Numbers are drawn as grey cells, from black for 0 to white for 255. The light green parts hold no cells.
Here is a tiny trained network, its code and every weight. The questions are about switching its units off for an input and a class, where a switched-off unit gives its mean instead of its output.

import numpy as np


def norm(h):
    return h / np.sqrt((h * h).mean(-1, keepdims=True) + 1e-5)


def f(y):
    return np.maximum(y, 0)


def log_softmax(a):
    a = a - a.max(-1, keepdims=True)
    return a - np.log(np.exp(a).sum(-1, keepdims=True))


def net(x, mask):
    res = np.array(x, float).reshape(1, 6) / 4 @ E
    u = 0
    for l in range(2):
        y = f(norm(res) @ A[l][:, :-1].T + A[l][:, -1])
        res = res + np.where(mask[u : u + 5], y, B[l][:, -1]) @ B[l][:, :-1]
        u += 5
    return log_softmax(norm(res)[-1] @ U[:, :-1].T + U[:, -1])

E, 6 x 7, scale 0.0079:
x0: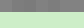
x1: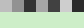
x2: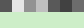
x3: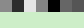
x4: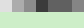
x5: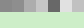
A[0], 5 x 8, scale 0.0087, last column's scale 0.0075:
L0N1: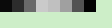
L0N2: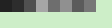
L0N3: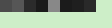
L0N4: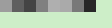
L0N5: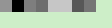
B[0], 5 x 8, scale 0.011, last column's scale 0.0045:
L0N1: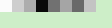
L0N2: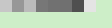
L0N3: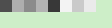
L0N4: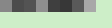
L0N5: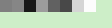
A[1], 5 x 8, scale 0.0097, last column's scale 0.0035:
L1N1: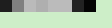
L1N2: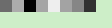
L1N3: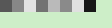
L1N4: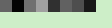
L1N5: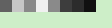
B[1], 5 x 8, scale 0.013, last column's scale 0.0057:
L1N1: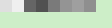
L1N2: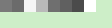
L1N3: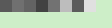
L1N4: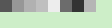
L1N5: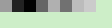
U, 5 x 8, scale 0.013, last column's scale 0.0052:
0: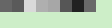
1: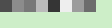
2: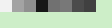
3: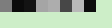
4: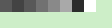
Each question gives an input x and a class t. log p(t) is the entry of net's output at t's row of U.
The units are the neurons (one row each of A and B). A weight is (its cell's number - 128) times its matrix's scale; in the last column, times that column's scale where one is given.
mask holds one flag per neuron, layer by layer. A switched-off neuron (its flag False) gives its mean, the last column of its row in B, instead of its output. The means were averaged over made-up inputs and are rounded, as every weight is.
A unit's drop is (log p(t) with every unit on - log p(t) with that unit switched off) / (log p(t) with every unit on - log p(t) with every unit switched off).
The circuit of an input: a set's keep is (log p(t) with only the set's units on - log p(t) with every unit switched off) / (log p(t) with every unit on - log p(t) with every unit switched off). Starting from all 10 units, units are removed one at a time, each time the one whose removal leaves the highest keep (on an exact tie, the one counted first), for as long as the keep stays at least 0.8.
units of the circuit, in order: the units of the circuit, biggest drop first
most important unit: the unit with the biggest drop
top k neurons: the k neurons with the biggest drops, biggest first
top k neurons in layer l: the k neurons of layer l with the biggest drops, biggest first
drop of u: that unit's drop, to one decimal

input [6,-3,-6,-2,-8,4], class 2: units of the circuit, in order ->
(L0N1)
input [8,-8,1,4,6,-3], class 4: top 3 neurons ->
(L1N3, L0N1, L0N2)
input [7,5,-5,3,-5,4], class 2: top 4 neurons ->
(L0N2, L0N1, L0N3, L1N5)
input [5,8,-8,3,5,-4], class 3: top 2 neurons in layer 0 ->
(L0N5, L0N1)
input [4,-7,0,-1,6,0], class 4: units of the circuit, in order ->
(L1N3, L0N1)
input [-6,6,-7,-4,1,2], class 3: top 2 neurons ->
(L0N5, L0N4)
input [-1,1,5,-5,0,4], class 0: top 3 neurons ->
(L1N2, L0N2, L0N3)
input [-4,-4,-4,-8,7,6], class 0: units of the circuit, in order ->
(L1N2, L0N1)
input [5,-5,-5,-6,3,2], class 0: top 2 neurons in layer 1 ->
(L1N2, L1N5)
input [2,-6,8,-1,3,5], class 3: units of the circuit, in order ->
(L1N5, L0N3)
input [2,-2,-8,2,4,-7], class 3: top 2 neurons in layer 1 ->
(L1N2, L1N3)
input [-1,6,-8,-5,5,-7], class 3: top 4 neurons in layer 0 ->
(L0N5, L0N4, L0N1, L0N2)
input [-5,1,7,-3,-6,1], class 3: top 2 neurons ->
(L1N5, L0N3)
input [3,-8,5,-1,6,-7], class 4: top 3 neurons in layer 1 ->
(L1N3, L1N2, L1N1)
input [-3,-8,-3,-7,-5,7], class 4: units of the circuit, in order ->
(L1N3)
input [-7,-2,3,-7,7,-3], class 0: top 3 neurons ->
(L1N2, L0N1, L0N2)
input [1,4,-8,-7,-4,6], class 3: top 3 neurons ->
(L0N5, L0N4, L0N3)
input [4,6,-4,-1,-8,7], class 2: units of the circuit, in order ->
(L0N1, L0N2)
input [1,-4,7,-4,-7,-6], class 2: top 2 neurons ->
(L0N5, L1N1)
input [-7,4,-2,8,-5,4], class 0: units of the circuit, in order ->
(L1N4)
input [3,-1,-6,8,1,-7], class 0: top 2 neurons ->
(L1N4, L1N5)
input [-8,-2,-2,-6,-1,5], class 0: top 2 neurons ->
(L1N2, L0N3)
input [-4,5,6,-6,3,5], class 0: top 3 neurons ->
(L1N2, L0N3, L0N2)
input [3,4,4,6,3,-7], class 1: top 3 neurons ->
(L0N3, L1N2, L0N4)
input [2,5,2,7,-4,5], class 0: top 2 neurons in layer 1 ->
(L1N4, L1N3)
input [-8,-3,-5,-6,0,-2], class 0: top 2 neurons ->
(L1N2, L1N5)
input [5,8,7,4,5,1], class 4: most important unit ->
L0N1
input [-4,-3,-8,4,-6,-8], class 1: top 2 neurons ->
(L0N3, L1N5)
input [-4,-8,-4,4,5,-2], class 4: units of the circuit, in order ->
(L1N3, L0N1, L0N2)
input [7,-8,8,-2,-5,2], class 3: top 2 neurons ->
(L1N5, L0N3)
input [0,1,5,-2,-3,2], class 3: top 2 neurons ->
(L1N5, L0N3)
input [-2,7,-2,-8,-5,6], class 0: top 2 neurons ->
(L1N2, L0N3)
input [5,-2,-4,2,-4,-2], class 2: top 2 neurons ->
(L0N1, L0N2)
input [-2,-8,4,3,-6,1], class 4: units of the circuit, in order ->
(L1N3)
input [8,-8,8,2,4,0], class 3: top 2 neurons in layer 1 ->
(L1N5, L1N2)
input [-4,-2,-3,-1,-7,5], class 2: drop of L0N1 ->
0.9
